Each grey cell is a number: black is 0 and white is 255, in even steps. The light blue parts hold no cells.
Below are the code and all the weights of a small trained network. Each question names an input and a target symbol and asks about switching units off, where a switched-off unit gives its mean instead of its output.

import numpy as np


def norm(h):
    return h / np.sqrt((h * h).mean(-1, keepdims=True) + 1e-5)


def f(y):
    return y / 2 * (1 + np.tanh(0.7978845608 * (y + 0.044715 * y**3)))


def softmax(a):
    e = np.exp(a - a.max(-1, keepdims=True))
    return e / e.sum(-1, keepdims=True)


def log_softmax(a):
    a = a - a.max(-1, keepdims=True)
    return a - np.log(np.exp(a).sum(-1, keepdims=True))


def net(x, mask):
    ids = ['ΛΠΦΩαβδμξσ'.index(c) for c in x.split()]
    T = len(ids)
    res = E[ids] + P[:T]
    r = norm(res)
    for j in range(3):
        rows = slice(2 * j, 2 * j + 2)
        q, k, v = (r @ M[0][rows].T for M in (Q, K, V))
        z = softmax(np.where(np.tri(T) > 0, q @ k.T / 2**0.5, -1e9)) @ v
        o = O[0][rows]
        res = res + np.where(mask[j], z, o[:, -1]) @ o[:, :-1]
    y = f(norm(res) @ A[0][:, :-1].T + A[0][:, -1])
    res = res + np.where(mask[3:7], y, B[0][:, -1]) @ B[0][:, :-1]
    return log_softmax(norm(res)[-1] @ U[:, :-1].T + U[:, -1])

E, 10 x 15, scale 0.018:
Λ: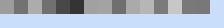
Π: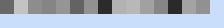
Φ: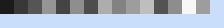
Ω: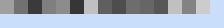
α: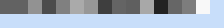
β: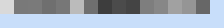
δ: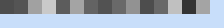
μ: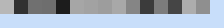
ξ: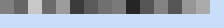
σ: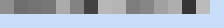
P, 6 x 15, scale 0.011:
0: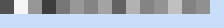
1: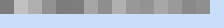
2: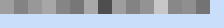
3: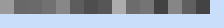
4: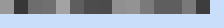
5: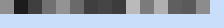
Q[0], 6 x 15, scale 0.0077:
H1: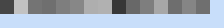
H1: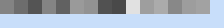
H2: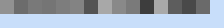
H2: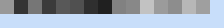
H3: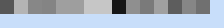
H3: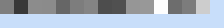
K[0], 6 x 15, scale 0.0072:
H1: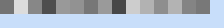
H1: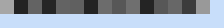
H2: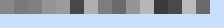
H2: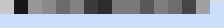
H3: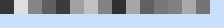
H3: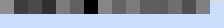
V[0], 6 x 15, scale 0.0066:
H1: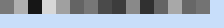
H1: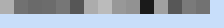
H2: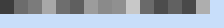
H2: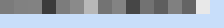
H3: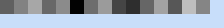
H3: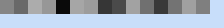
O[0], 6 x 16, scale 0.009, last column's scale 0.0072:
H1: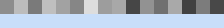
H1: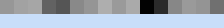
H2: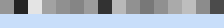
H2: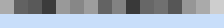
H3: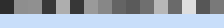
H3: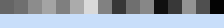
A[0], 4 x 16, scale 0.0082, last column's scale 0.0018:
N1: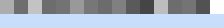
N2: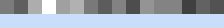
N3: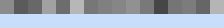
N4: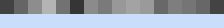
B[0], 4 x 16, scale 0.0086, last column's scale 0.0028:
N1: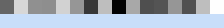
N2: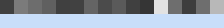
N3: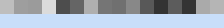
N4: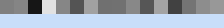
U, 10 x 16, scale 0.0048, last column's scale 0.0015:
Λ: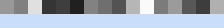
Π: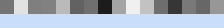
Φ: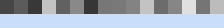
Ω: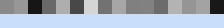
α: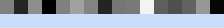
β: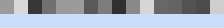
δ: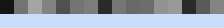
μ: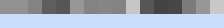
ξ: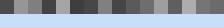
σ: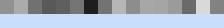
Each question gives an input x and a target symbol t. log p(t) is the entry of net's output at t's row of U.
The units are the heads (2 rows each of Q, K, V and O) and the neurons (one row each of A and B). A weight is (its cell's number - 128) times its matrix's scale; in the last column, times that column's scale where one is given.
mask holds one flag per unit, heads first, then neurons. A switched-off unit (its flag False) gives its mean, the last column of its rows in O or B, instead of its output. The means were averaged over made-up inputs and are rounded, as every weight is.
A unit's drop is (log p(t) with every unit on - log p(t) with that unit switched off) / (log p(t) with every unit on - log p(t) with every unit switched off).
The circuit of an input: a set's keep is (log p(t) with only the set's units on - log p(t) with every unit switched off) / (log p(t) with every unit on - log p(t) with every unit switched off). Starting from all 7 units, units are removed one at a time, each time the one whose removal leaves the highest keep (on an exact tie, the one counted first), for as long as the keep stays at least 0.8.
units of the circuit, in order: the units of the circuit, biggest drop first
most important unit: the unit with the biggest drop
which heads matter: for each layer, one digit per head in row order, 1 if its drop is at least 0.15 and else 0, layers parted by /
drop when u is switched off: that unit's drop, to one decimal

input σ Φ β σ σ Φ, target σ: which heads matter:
001
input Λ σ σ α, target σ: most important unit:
H3
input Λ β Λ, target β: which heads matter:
011
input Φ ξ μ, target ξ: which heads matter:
001
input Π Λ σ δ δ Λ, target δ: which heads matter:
111
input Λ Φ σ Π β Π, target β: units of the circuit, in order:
H2, H3
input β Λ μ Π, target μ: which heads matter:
101
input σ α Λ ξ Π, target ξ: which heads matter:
001
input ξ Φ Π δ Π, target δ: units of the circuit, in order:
N2, H1, H2
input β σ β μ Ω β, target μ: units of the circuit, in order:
H1, H3
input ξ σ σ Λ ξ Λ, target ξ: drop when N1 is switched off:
0.0
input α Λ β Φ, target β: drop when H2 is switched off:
0.5
